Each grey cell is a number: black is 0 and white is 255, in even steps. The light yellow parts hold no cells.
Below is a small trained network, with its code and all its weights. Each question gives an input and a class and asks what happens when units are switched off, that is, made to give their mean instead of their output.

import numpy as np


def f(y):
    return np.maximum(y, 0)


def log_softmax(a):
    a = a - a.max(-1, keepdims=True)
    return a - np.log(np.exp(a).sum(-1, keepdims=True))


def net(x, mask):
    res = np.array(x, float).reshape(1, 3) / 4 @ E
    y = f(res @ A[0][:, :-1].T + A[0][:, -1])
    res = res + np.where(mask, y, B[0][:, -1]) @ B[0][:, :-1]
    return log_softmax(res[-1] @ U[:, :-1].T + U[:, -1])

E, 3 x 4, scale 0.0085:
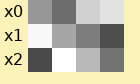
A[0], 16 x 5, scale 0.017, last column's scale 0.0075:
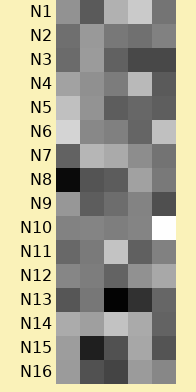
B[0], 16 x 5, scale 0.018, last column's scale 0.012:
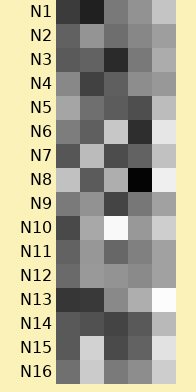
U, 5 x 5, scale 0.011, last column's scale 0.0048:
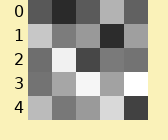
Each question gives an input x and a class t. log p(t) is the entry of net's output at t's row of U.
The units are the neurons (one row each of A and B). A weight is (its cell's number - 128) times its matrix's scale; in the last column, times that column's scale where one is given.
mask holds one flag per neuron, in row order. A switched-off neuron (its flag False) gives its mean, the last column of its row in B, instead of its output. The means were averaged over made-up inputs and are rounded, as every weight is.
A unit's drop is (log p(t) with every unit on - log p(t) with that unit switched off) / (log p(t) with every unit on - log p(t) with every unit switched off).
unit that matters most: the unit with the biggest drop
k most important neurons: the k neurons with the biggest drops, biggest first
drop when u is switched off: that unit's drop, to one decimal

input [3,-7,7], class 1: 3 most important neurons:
N8; N15; N16
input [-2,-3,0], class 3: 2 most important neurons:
N5; N14
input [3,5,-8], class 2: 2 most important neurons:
N15; N8
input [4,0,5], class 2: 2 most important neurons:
N13; N7
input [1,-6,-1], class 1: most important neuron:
N8
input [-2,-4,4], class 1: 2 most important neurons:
N8; N15
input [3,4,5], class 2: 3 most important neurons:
N8; N7; N13
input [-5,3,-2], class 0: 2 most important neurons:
N13; N8
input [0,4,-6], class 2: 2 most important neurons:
N8; N15
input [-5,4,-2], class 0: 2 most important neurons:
N13; N8
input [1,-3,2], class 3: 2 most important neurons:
N5; N15
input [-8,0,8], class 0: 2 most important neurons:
N13; N15
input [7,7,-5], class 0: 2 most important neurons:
N1; N8
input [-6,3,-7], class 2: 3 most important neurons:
N15; N16; N1
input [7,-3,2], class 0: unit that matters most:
N1
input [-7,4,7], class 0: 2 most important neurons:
N13; N15
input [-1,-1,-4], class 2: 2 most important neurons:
N15; N6
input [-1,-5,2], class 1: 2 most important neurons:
N8; N13
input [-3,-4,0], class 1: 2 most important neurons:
N8; N1
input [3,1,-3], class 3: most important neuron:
N13
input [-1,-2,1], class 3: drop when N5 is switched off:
0.3
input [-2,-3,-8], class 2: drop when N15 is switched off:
0.3
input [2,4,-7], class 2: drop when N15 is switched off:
0.6
